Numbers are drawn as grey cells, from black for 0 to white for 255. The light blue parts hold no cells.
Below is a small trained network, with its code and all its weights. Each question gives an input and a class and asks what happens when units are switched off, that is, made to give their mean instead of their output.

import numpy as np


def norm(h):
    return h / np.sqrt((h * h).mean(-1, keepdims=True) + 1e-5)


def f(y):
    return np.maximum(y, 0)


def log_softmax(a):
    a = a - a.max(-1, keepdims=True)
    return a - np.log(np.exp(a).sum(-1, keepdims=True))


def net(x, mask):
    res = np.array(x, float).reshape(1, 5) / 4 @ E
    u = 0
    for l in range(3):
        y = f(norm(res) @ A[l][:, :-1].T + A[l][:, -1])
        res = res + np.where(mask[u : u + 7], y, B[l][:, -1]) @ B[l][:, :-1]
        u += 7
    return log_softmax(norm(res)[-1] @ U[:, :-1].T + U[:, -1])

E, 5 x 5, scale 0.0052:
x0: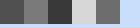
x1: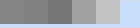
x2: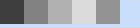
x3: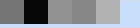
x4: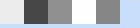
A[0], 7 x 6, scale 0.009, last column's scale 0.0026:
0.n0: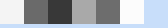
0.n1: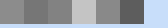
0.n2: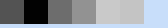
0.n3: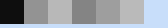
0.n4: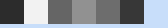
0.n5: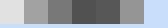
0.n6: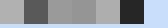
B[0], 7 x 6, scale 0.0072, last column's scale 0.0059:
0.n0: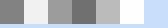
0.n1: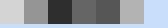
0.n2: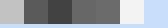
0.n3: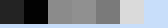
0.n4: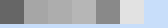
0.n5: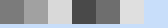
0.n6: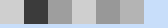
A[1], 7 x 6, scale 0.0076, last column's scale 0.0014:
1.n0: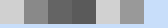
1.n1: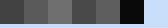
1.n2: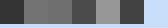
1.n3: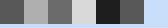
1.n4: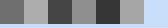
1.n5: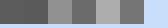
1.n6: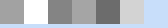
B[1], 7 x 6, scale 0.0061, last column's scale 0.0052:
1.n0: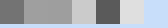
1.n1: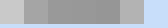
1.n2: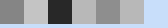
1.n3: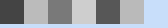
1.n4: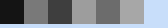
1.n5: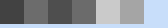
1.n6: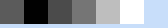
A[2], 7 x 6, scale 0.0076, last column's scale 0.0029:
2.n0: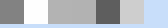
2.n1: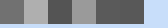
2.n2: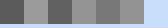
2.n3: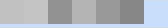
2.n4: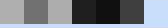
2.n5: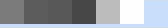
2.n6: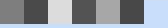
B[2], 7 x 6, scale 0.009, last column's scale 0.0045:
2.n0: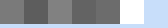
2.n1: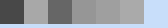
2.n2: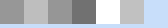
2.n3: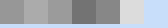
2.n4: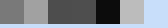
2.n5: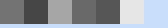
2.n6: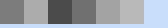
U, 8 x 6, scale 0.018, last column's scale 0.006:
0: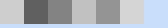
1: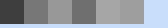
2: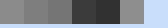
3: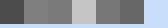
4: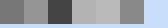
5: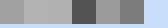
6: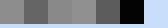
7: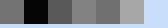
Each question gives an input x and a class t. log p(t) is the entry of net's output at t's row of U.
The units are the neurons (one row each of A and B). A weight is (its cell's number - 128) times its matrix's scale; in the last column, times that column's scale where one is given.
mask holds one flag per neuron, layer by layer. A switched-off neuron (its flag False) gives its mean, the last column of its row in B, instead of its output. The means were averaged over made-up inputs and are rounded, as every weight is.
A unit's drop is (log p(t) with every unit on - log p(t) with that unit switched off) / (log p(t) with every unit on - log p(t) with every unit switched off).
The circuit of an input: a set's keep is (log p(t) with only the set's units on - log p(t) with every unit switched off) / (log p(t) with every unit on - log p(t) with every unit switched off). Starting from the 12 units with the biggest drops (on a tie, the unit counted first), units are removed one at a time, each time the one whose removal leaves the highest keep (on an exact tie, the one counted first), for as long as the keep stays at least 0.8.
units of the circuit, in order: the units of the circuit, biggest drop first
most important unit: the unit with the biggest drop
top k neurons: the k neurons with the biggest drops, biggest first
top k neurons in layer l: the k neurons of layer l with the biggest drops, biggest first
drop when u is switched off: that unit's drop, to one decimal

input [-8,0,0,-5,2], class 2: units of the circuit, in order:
2.n4; 0.n4
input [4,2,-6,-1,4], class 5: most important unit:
0.n0
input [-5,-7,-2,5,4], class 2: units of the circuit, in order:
2.n4; 1.n6
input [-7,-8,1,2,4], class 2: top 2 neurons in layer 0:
0.n4; 0.n5
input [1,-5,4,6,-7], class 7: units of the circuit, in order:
0.n0; 0.n2
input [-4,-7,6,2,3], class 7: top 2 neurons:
0.n0; 0.n4
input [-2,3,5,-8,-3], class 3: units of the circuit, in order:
0.n0; 1.n3
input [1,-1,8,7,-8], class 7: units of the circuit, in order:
0.n2; 0.n0
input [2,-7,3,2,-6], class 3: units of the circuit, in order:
0.n4; 0.n5
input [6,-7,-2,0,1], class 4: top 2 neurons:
1.n3; 2.n2
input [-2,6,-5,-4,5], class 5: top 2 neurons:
0.n0; 0.n5
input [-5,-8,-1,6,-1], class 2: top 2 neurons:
2.n4; 1.n6
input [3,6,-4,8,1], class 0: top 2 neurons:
0.n3; 1.n6
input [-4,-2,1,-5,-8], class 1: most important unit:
0.n4
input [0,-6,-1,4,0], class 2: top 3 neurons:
1.n6; 2.n4; 0.n3
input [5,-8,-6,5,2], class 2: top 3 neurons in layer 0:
0.n4; 0.n2; 0.n6
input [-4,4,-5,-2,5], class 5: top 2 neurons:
0.n5; 0.n0
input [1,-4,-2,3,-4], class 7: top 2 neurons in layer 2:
2.n5; 2.n3
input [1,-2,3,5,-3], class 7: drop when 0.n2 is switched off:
0.1
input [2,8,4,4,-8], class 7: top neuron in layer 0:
0.n3
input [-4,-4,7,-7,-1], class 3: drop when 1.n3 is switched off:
0.3
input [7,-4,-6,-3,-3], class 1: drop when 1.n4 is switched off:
-0.1
